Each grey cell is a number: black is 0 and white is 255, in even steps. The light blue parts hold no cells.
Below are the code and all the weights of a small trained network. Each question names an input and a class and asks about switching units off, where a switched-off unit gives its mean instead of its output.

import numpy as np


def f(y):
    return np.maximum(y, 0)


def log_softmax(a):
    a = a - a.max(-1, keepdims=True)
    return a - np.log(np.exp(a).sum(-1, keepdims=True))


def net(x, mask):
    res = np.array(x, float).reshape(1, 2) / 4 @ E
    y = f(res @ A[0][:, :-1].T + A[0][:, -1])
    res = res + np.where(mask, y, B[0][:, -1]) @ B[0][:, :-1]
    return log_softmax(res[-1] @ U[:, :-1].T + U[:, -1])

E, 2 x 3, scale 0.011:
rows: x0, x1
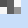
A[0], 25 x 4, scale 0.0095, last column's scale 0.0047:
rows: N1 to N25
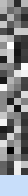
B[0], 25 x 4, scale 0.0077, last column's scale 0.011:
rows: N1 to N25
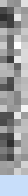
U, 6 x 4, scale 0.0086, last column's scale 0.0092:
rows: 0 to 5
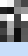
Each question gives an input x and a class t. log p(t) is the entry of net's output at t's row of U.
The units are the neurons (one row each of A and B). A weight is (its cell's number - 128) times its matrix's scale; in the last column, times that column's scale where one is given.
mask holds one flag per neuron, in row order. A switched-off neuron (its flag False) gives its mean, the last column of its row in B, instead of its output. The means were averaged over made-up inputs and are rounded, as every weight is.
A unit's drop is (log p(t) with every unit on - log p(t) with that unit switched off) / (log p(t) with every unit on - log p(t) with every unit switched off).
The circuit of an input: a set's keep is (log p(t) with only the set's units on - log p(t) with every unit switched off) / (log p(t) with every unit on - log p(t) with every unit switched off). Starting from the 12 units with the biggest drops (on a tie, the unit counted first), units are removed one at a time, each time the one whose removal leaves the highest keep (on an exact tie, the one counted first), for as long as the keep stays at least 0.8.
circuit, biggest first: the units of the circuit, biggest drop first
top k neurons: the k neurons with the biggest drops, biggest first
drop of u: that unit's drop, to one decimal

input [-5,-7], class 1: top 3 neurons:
N9, N3, N20
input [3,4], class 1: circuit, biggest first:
N16
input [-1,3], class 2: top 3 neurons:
N9, N3, N20
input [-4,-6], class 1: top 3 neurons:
N9, N3, N20
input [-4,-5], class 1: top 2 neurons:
N9, N3
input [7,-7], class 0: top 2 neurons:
N11, N5
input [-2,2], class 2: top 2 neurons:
N9, N7
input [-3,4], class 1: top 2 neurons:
N13, N11
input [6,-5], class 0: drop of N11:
0.2
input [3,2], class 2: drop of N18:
0.0
